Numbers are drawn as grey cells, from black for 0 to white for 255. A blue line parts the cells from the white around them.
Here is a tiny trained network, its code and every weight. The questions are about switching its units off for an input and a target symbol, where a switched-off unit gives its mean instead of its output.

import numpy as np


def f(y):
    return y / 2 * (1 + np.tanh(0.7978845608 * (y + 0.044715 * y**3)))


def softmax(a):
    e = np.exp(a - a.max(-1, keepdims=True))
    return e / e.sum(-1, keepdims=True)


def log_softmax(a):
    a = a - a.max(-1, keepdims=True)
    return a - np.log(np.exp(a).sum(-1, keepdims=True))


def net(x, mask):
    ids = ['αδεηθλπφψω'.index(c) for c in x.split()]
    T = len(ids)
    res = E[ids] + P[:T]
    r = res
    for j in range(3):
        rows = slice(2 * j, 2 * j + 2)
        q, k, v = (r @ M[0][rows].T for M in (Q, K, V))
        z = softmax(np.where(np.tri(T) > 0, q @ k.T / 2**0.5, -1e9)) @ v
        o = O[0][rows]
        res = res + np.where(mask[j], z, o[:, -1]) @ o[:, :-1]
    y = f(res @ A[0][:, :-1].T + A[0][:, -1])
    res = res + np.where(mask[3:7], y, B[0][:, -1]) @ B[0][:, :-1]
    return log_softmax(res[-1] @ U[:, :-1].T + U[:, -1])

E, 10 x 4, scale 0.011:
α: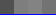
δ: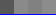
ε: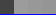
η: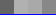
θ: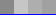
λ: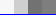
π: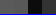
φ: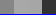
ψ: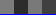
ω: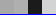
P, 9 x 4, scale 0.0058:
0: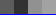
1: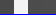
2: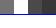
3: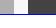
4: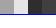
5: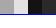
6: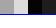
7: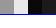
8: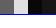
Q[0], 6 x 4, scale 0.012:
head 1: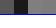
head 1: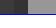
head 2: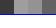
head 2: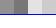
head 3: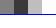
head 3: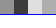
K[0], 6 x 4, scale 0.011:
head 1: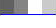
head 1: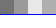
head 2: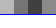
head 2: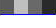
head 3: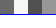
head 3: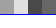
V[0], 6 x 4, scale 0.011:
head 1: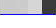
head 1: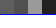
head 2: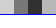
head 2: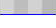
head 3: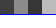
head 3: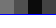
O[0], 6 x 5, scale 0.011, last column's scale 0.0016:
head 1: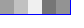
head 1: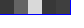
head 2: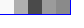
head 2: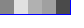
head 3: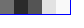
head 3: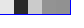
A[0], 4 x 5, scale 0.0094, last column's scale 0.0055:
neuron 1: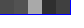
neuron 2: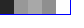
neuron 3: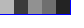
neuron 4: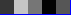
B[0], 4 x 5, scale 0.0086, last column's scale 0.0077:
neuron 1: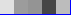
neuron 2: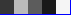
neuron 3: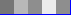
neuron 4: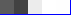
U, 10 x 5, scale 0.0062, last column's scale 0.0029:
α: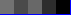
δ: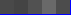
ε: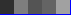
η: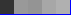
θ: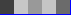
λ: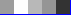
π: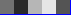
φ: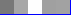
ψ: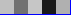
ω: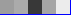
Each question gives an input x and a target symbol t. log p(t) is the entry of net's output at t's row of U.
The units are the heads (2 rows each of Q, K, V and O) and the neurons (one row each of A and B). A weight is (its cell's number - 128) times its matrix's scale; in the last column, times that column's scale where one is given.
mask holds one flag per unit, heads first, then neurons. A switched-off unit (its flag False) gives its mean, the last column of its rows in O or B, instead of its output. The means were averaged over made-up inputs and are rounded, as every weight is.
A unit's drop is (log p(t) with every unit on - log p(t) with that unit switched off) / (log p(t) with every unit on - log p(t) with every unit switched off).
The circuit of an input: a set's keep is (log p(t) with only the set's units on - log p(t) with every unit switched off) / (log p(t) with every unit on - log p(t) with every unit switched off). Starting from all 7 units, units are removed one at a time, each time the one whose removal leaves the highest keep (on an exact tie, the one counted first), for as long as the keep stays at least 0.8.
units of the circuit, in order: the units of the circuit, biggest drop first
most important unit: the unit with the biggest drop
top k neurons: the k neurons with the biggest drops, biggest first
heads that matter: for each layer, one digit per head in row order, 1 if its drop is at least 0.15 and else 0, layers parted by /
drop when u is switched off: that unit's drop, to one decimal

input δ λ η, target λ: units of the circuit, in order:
head 1; head 2
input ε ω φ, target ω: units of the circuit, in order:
head 1; head 2; neuron 4
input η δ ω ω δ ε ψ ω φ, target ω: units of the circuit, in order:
head 2; head 1
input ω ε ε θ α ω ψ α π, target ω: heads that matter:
010
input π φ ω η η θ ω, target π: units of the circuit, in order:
head 3
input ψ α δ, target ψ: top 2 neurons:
neuron 1; neuron 4
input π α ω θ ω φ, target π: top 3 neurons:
neuron 3; neuron 2; neuron 1
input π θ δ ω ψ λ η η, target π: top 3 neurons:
neuron 2; neuron 3; neuron 1
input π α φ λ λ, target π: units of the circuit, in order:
head 3; neuron 3
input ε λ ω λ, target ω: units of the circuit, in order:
head 1; neuron 4
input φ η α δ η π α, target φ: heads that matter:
101
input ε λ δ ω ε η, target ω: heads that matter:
100
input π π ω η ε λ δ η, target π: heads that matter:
001
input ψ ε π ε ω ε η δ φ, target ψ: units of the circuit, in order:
head 3
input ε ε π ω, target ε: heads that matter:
111
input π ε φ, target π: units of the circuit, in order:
neuron 3; head 3
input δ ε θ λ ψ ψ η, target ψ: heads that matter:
101
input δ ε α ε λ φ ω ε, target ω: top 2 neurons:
neuron 4; neuron 2
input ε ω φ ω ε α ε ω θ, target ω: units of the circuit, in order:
head 1; head 2
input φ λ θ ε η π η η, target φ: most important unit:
neuron 4
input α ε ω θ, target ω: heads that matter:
100
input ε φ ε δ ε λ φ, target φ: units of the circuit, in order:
head 1; neuron 4
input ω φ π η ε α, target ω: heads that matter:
010
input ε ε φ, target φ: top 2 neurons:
neuron 4; neuron 1
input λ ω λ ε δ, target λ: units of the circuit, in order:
head 2; head 1
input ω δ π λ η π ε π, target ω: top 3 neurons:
neuron 4; neuron 3; neuron 2
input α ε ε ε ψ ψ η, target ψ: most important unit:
head 1
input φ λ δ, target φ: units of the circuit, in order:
head 3; neuron 4; head 1
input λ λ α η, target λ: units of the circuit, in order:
head 2; head 1
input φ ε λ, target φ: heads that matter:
011
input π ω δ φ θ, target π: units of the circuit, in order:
head 3; neuron 2
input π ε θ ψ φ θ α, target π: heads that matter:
001
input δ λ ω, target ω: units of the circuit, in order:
head 1; neuron 4
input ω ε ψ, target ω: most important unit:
head 2
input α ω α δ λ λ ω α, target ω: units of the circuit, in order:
head 2; neuron 4; head 1
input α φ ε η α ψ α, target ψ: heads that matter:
111
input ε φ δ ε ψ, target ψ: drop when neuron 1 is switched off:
0.6
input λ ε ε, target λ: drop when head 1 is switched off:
0.4
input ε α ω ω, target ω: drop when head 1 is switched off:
0.6
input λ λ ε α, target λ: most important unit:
head 2
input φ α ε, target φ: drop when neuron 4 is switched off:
1.3
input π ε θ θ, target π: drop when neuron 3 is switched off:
0.1
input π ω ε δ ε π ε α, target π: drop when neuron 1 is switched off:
0.0
